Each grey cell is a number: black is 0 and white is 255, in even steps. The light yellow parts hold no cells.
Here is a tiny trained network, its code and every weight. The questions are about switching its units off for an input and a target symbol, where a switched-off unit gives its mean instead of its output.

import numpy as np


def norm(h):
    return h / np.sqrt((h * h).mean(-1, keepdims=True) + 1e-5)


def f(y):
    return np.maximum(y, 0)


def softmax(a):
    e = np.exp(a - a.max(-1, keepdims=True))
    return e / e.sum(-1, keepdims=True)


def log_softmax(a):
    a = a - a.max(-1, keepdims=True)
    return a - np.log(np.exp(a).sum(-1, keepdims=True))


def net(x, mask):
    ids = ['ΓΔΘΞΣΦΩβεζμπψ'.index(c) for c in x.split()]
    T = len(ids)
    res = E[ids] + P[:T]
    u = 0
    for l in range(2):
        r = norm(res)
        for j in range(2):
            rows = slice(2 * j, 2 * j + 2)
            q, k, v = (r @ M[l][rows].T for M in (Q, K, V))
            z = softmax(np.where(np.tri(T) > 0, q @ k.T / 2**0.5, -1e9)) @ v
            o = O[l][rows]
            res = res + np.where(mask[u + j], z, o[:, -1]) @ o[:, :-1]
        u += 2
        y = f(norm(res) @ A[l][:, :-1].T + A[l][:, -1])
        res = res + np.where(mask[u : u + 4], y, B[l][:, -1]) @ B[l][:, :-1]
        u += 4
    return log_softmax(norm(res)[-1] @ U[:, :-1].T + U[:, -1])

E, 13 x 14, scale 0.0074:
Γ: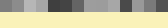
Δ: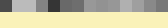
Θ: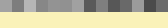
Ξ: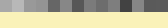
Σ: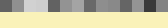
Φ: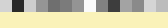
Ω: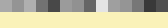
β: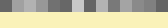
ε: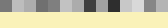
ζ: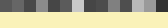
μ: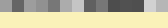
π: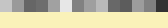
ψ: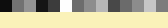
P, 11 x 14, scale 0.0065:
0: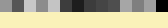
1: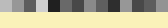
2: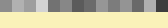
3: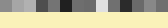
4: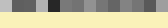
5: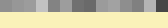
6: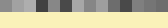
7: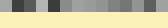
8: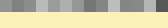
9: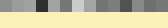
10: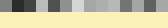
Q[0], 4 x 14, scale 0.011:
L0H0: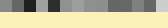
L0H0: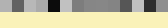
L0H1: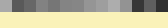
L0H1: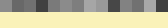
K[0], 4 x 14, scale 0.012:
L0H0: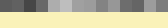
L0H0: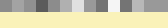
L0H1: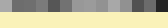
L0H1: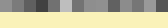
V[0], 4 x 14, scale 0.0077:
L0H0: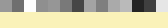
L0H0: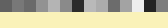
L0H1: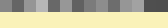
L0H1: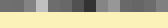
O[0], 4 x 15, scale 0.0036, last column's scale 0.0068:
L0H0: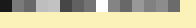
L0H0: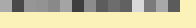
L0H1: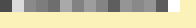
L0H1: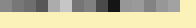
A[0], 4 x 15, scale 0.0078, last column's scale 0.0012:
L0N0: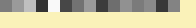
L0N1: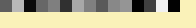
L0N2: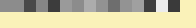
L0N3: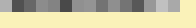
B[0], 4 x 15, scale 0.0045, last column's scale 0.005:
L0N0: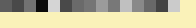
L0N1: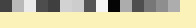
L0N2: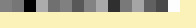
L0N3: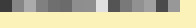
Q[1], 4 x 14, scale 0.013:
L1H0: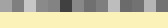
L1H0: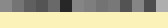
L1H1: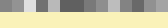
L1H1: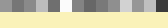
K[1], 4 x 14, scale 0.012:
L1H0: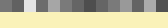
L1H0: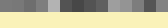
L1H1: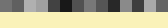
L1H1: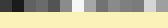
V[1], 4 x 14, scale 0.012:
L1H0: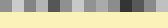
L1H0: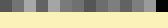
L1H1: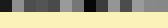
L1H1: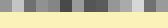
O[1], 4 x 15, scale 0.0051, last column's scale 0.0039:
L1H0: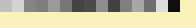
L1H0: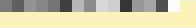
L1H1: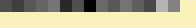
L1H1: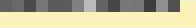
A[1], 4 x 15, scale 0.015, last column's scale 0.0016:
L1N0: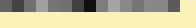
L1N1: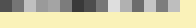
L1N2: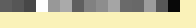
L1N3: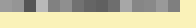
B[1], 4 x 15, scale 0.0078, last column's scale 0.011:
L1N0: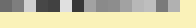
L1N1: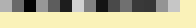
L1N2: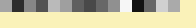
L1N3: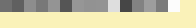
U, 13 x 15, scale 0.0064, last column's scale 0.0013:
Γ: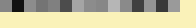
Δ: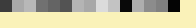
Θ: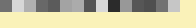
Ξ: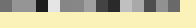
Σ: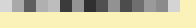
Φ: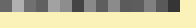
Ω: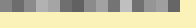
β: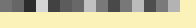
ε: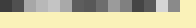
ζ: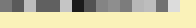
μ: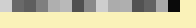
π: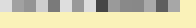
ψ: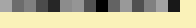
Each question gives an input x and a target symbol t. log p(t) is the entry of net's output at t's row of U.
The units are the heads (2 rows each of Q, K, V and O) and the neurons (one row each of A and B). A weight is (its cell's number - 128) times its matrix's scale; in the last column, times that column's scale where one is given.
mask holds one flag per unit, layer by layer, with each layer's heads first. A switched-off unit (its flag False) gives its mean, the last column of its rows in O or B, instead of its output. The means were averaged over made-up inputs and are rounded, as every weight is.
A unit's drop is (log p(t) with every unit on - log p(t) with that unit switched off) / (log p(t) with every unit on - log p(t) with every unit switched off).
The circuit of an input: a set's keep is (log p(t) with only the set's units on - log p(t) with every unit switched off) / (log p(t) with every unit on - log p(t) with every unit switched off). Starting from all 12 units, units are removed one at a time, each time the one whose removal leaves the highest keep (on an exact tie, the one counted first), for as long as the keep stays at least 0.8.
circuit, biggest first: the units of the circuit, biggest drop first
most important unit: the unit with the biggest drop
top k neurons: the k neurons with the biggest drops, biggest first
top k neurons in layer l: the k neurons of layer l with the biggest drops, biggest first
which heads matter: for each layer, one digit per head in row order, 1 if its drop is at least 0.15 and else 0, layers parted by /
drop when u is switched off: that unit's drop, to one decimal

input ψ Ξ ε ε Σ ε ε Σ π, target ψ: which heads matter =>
01 / 01
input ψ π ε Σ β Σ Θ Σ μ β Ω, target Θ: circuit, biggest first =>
L0H0; L0N1; L1H0
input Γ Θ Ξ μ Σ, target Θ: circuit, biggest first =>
L0H0; L0N1
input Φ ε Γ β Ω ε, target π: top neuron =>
L0N2
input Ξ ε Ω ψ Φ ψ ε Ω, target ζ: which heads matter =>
00 / 01
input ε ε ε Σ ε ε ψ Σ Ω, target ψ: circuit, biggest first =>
L1N1; L1H1; L1N0
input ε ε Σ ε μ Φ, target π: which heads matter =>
00 / 01
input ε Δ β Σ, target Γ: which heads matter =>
00 / 10
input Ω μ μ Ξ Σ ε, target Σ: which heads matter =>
00 / 11
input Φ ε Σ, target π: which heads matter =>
00 / 01
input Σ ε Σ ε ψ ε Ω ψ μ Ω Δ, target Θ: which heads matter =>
10 / 00
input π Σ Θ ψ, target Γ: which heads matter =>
01 / 10
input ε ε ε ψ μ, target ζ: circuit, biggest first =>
L1H1; L1N0
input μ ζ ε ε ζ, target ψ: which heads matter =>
10 / 01
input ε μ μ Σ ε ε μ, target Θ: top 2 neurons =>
L0N1; L1N3
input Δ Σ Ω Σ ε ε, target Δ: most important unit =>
L1H1
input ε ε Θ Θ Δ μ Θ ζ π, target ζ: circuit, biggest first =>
L1N0; L1H1
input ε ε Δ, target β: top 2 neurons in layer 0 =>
L0N0; L0N2
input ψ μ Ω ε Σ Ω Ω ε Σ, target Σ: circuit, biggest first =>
L0N2; L1H0; L1N1
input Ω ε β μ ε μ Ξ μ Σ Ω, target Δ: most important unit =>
L0N2
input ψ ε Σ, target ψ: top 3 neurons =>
L1N1; L0N2; L1N0
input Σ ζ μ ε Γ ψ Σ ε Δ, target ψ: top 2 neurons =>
L1N1; L1N0
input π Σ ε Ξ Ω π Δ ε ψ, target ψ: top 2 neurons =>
L1N1; L1N0
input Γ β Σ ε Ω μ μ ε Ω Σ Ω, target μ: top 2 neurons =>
L0N2; L1N2
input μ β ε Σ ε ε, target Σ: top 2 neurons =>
L0N2; L1N1
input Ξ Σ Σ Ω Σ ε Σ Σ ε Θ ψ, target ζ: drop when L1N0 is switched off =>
0.1
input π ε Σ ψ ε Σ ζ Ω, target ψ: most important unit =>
L0H0
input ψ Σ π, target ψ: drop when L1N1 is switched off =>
0.7
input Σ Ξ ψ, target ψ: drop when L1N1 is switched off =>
1.2
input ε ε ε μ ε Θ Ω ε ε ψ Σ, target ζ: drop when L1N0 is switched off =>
0.3
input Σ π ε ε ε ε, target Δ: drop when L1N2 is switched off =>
0.3
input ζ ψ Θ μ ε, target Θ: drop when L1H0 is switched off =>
0.0
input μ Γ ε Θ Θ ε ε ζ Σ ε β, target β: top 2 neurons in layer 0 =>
L0N2; L0N1
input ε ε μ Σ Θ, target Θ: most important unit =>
L0H0
